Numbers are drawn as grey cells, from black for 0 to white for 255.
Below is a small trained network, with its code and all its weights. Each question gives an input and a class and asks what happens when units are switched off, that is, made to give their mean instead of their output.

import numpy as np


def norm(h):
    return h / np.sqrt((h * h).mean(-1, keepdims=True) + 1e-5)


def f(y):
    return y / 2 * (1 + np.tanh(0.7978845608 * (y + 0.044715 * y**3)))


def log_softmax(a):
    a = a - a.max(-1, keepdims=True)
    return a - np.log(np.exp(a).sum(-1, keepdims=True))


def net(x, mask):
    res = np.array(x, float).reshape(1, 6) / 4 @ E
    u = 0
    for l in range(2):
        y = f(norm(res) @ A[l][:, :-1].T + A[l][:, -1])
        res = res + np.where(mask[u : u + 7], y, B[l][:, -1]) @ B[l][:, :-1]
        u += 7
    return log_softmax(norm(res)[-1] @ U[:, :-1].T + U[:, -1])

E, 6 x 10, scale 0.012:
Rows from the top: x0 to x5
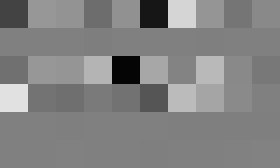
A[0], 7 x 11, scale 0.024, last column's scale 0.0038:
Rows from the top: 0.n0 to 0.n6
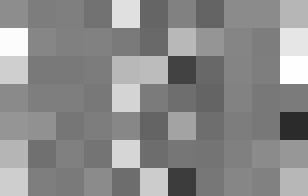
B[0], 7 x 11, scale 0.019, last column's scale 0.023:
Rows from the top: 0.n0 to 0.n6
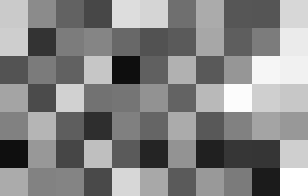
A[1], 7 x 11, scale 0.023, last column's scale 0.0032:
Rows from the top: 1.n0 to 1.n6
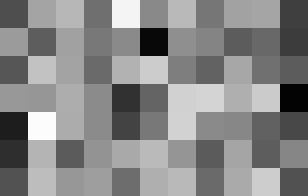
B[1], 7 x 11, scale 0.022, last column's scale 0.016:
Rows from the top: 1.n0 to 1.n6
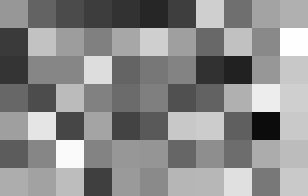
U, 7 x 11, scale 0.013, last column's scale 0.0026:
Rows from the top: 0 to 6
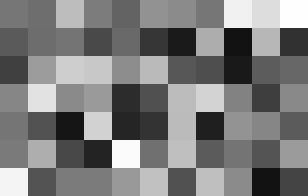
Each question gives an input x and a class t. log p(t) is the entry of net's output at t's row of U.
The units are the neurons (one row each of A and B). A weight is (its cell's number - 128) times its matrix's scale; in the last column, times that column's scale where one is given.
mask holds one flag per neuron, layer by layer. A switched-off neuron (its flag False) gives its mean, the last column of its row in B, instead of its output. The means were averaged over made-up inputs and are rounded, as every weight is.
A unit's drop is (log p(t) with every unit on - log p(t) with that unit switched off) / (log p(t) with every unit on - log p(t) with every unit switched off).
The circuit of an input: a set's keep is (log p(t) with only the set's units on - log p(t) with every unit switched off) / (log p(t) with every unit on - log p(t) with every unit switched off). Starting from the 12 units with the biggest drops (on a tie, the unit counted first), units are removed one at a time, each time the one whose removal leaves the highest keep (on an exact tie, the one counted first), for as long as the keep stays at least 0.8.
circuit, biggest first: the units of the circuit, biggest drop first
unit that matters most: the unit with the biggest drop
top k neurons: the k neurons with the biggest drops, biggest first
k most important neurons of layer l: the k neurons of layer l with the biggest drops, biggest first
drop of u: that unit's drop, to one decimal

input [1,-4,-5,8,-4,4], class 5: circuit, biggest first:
0.n0, 0.n5
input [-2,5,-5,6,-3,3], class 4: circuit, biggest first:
0.n5
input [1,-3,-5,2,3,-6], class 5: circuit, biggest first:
0.n0, 0.n5
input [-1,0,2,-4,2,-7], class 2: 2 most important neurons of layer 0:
0.n1, 0.n3
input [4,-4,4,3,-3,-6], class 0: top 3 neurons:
0.n6, 0.n0, 0.n5
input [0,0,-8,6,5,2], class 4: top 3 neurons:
0.n6, 0.n5, 0.n2
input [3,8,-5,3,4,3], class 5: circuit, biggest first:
0.n5, 0.n0
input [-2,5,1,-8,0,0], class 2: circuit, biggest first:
0.n1, 1.n2
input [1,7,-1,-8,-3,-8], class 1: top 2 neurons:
0.n2, 0.n1
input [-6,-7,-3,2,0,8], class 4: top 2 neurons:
0.n2, 0.n5
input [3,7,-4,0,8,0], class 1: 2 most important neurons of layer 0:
0.n1, 0.n0
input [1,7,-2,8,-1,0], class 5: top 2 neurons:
0.n2, 1.n1
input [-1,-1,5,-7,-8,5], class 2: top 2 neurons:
0.n2, 0.n1
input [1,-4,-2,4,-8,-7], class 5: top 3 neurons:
0.n2, 0.n5, 1.n1
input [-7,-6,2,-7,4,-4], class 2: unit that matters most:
0.n6
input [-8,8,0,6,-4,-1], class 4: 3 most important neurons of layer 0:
0.n2, 0.n0, 0.n3
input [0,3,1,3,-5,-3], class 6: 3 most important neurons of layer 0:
0.n2, 0.n1, 0.n3
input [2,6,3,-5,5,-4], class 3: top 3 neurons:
0.n3, 0.n6, 0.n0
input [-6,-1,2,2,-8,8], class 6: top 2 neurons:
0.n6, 0.n5
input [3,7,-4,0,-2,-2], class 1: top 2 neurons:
0.n1, 0.n0
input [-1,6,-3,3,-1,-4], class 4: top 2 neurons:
0.n5, 0.n2
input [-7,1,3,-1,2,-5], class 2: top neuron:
0.n6
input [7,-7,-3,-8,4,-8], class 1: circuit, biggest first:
0.n1, 1.n0
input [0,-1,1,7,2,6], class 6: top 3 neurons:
0.n2, 0.n1, 0.n3
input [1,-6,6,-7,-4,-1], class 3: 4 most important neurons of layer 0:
0.n6, 0.n0, 0.n3, 0.n1
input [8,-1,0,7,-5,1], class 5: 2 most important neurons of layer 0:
0.n2, 0.n3
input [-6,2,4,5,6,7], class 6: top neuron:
0.n6
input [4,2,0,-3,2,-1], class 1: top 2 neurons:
0.n2, 0.n1
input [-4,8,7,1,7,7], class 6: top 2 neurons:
0.n5, 1.n1
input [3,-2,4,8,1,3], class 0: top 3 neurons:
0.n6, 0.n0, 1.n1
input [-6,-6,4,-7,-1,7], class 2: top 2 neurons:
0.n1, 0.n6
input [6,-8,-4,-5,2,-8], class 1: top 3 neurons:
0.n1, 1.n0, 0.n2
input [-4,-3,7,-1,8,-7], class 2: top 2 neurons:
0.n1, 1.n2
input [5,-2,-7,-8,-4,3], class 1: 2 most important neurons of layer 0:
0.n1, 0.n3
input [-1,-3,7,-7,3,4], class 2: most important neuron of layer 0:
0.n2
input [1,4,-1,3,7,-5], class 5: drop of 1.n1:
0.2
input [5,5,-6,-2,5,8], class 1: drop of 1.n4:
0.0
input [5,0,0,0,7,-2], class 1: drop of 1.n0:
0.1
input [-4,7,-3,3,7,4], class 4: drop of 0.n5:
0.3
